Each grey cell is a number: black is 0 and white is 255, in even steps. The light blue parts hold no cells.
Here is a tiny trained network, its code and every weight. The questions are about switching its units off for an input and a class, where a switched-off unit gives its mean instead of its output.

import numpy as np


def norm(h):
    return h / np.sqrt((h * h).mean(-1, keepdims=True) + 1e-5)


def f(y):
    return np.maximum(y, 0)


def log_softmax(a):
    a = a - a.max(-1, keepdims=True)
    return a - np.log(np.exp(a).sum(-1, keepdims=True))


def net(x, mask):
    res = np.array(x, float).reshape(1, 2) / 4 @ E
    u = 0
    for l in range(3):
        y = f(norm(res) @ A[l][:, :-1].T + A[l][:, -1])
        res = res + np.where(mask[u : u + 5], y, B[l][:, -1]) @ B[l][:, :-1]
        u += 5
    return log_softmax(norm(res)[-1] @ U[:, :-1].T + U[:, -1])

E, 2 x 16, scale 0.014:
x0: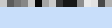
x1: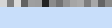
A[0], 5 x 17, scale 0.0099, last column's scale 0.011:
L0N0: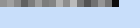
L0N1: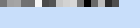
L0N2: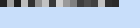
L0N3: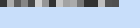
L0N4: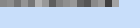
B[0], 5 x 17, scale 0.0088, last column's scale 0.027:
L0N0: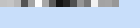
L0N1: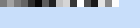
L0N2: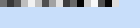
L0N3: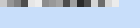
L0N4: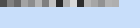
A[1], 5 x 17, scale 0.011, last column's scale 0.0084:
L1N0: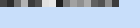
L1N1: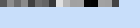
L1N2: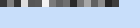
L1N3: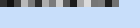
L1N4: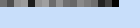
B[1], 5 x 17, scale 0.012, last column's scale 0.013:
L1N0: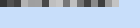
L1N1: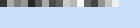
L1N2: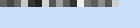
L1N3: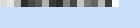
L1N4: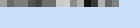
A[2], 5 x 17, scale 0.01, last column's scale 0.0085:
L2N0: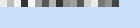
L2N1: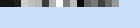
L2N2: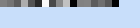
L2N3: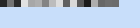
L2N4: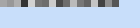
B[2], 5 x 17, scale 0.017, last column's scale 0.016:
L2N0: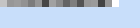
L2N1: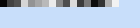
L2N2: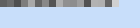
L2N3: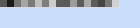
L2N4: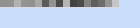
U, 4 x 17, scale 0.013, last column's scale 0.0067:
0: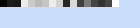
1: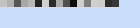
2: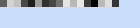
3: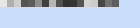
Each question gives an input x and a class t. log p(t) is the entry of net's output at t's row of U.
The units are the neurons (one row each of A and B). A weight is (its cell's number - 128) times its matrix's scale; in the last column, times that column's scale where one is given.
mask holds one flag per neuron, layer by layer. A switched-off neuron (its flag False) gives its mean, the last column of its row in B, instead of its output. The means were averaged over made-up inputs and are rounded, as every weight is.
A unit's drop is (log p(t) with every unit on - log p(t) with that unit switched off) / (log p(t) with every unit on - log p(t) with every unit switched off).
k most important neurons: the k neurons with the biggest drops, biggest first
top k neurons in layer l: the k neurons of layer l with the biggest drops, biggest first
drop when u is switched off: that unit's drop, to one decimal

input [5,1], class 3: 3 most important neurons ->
(L0N4, L1N2, L0N1)
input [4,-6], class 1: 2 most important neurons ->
(L0N3, L1N3)
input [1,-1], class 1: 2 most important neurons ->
(L0N4, L0N3)
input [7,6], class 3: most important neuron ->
(L0N1)
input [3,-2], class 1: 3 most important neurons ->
(L0N4, L0N3, L1N3)
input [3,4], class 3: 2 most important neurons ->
(L0N1, L0N4)
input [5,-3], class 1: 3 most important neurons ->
(L0N3, L1N3, L0N4)
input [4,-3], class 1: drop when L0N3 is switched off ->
0.8
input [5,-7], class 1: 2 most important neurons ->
(L0N3, L1N3)
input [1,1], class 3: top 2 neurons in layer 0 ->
(L0N4, L0N1)
